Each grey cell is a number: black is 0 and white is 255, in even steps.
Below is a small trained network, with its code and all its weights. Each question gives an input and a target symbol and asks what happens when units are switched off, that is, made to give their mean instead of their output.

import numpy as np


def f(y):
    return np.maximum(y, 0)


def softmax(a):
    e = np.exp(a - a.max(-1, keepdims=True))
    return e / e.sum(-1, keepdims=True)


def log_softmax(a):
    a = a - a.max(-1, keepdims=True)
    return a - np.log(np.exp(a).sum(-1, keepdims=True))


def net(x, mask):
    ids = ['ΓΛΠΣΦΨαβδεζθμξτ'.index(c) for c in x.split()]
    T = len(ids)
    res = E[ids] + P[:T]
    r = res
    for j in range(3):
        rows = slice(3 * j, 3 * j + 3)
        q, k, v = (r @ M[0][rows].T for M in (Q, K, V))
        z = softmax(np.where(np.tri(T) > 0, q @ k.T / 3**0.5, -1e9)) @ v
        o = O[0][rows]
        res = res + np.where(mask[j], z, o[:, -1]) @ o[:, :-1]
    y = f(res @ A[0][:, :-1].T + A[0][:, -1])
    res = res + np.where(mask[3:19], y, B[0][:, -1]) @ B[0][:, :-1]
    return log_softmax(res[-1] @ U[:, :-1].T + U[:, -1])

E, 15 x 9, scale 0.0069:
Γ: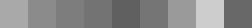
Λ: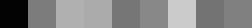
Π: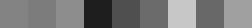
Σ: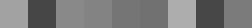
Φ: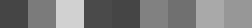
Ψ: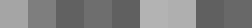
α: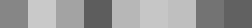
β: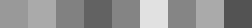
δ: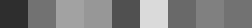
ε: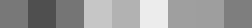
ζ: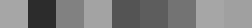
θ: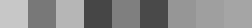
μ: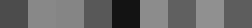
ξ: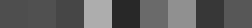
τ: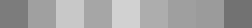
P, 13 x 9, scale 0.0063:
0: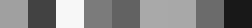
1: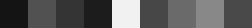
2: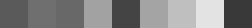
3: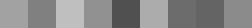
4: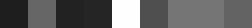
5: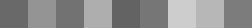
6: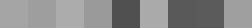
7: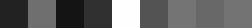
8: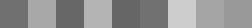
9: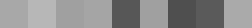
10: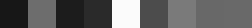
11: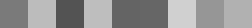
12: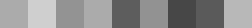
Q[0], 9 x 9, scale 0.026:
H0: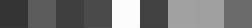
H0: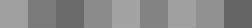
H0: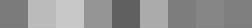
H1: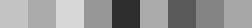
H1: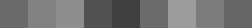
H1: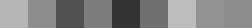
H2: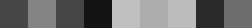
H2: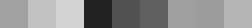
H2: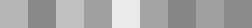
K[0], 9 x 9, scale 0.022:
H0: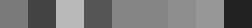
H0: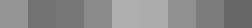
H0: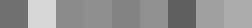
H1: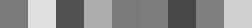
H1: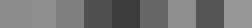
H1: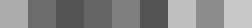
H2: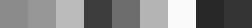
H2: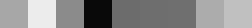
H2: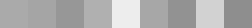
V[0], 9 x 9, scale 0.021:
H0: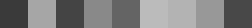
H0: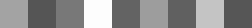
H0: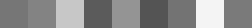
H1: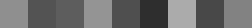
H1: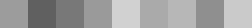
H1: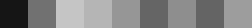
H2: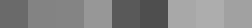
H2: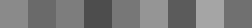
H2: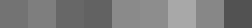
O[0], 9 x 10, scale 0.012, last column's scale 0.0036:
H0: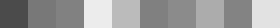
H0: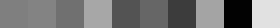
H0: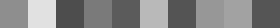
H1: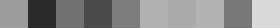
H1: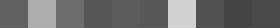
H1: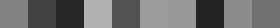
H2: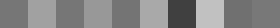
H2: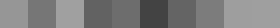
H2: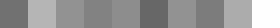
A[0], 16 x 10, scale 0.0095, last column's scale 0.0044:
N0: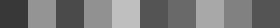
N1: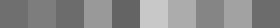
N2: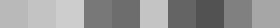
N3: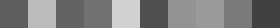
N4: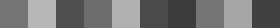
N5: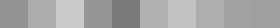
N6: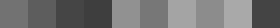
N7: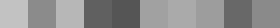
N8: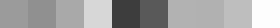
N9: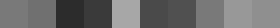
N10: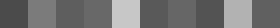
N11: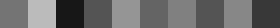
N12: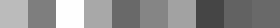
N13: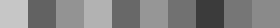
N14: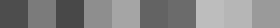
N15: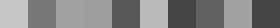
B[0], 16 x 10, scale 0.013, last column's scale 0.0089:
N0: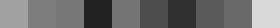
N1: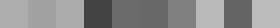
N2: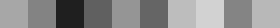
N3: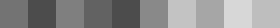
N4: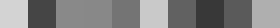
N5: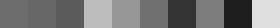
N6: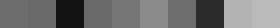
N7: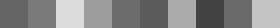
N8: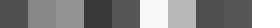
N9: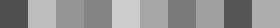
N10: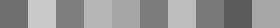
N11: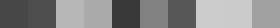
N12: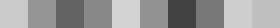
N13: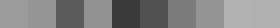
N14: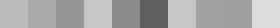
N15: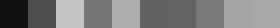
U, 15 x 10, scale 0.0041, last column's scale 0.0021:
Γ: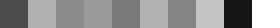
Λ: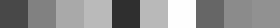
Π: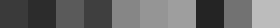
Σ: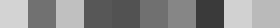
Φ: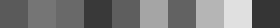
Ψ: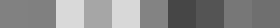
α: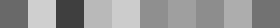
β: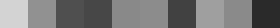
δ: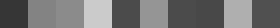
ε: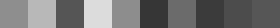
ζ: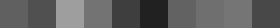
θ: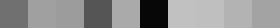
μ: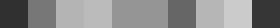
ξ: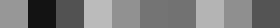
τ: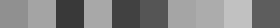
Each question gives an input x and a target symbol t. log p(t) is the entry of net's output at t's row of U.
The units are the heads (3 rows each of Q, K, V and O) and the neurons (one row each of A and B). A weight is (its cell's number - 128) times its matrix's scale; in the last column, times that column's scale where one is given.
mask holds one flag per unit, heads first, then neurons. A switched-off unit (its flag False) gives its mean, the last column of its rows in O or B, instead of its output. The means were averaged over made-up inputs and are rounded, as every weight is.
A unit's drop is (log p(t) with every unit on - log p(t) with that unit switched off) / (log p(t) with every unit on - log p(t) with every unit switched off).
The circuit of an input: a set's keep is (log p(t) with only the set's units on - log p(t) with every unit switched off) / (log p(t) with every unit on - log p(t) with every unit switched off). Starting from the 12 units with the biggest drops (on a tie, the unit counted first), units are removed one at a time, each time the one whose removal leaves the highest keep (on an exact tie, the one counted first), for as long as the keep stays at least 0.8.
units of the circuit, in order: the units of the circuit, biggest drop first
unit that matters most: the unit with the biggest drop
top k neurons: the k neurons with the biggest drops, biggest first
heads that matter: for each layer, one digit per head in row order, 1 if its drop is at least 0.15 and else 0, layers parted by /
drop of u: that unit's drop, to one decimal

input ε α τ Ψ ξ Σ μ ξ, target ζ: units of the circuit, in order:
(H0; H1; N0; N11)
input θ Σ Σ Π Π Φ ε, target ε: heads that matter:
111
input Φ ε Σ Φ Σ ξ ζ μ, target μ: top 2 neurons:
(N15; N11)
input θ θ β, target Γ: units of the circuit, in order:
(H0)
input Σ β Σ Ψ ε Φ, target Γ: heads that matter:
100
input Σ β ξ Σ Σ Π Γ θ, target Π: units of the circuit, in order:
(H0; H1; N6)
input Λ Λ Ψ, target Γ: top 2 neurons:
(N5; N8)
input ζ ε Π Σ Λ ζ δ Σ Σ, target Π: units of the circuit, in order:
(H1; N14)
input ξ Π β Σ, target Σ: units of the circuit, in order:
(H0; N12)
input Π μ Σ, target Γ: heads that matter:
110
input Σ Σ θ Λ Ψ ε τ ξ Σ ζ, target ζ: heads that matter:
101
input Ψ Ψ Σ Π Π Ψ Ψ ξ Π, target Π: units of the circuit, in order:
(N6; H1; H0)
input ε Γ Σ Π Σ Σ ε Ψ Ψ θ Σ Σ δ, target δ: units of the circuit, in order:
(H1; N15)
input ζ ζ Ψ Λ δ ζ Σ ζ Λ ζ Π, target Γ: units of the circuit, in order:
(H0; N9)
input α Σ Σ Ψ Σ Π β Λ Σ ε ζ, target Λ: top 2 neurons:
(N10; N3)
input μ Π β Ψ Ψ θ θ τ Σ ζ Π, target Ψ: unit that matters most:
H1
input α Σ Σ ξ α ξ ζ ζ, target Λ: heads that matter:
110
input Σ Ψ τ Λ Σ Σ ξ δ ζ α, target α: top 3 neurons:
(N12; N10; N0)
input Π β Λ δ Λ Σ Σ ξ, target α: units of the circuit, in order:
(H0; N10; N9)
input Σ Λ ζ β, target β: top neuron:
(N2)
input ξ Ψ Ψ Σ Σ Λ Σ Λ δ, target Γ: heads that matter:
101
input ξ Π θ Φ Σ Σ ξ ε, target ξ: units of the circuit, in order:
(H1; H0)
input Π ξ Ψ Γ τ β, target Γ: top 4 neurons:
(N5; N8; N6; N12)
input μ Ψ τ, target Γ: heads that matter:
100
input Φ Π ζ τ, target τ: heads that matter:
110
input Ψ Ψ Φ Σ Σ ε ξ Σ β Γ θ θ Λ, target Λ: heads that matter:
010
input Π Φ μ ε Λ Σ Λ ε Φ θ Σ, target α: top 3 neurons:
(N10; N9; N6)
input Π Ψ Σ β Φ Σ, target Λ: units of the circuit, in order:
(N8; H0)
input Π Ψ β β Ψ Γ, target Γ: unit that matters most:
N5
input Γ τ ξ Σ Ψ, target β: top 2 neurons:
(N4; N0)
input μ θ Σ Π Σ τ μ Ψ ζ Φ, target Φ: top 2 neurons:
(N2; N15)
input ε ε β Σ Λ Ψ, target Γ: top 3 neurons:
(N5; N6; N8)
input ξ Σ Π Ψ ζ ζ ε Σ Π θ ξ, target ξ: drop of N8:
0.1
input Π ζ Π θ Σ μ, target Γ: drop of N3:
0.1
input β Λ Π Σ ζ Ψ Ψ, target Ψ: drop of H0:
0.8
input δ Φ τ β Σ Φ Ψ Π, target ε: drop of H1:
0.7
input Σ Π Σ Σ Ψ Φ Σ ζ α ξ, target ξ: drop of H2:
0.3
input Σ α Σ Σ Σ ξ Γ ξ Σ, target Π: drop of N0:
-0.1
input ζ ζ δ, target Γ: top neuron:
(N8)
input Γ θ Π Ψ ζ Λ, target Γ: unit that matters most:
N5
